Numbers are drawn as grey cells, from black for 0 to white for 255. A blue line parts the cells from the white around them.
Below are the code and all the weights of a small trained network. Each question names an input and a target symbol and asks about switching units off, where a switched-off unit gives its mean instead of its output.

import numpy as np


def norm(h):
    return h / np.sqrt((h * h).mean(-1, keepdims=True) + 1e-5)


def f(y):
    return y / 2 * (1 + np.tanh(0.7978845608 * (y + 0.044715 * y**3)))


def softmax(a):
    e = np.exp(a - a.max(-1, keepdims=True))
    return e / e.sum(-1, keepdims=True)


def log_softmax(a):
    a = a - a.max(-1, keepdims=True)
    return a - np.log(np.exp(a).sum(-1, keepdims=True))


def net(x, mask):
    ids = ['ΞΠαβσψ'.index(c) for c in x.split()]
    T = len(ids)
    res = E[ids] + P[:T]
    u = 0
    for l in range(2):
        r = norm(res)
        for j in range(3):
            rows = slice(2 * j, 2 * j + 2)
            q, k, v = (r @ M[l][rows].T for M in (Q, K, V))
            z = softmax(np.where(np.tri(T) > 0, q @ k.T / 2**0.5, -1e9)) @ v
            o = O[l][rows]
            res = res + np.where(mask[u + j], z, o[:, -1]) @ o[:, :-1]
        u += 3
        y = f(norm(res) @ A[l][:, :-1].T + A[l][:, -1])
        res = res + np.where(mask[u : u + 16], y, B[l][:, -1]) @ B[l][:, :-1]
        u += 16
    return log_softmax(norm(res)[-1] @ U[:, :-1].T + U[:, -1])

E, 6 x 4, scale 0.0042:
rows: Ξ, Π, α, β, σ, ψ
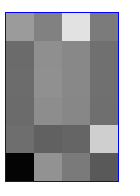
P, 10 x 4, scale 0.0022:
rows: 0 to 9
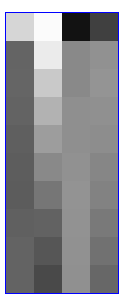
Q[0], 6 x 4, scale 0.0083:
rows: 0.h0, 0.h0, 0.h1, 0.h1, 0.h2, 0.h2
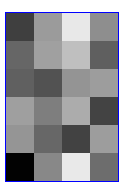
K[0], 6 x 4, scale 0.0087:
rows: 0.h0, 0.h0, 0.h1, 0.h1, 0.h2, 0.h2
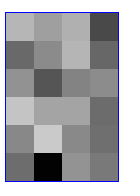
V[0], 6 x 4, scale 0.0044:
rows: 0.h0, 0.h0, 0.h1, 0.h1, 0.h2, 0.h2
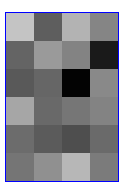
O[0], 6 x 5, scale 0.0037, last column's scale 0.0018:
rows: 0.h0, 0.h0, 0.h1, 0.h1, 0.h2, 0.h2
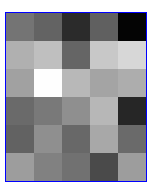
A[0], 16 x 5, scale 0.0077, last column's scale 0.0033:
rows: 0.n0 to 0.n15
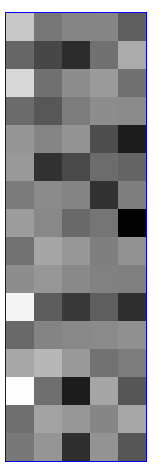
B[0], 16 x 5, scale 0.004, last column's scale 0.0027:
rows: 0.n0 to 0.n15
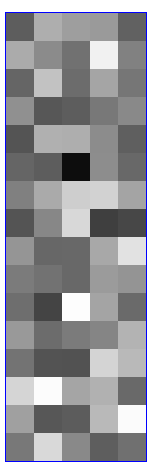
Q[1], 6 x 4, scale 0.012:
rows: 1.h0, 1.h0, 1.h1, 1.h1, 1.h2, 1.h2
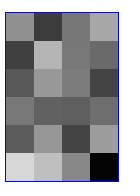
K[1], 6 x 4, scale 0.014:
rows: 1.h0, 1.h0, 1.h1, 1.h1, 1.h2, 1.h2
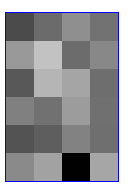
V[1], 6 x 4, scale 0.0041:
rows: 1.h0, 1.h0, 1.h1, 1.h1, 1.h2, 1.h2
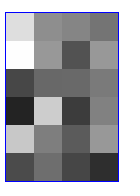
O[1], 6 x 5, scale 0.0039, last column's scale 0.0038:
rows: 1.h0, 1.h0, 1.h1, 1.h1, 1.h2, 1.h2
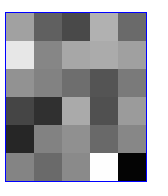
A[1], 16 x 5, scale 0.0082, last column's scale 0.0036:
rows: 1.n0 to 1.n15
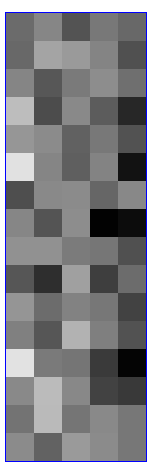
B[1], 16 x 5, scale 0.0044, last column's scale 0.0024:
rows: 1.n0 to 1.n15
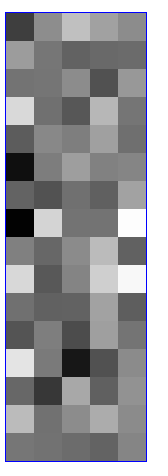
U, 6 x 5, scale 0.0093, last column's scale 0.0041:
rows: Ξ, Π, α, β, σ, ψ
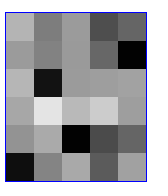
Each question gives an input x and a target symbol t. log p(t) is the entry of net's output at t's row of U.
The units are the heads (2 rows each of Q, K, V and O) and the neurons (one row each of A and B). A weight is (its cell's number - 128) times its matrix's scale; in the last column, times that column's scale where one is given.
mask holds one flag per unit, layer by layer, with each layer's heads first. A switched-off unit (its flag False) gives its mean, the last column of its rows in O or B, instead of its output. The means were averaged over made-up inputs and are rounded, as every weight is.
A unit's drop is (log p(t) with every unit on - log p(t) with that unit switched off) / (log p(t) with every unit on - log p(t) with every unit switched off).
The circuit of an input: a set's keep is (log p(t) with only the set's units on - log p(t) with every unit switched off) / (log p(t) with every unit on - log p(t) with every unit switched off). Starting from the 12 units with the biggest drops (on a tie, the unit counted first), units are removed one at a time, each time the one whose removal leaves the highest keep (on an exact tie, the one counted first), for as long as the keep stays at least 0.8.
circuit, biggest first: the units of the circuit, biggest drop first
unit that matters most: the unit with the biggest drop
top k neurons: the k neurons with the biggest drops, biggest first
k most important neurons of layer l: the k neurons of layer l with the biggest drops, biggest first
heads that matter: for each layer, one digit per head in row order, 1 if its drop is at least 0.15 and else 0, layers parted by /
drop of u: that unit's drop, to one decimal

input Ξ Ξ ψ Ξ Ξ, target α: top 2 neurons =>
1.n9, 0.n13
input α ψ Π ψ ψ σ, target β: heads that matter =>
010 / 001
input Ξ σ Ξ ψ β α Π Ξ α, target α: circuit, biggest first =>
0.h1
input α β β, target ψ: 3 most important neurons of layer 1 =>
1.n9, 1.n5, 1.n12
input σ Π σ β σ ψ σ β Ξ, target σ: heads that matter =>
110 / 011
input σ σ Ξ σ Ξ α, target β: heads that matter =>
110 / 000
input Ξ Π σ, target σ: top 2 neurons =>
1.n12, 0.n10
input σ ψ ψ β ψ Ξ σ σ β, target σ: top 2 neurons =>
1.n12, 1.n7
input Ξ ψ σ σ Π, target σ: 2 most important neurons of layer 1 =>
1.n12, 1.n3
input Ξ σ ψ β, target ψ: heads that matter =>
000 / 100
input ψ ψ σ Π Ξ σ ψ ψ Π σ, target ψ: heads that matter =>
010 / 100
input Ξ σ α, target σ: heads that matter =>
000 / 100
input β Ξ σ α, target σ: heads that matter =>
000 / 001
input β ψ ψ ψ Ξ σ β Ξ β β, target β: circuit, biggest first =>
0.n6
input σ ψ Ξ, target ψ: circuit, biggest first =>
1.n7, 0.h1, 0.h0
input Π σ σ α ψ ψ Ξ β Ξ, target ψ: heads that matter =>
000 / 000
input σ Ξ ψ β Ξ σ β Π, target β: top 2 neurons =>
0.n1, 0.n6
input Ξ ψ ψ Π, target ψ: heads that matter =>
000 / 100
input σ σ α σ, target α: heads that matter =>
100 / 000
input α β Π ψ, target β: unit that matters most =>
1.h2
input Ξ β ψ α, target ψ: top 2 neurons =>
0.n10, 1.n7
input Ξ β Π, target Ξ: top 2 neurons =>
0.n6, 0.n1
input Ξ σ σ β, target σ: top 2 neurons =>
0.n10, 1.n12
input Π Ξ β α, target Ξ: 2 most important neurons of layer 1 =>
1.n7, 1.n9
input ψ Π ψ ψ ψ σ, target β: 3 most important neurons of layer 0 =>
0.n5, 0.n2, 0.n12
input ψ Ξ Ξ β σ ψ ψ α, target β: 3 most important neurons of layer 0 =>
0.n1, 0.n6, 0.n12
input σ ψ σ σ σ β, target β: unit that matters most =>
0.h0
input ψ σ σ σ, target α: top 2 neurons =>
1.n7, 0.n13
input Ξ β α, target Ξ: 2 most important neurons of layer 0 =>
0.n6, 0.n1
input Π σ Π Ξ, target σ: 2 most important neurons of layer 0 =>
0.n12, 0.n10
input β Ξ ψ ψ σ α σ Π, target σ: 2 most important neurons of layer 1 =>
1.n12, 1.n7
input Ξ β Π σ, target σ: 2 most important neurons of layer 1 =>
1.n12, 1.n9
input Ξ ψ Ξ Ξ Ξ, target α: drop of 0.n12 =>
-0.1
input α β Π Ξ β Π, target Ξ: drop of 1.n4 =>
0.0
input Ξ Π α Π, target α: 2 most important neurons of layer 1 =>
1.n7, 1.n13
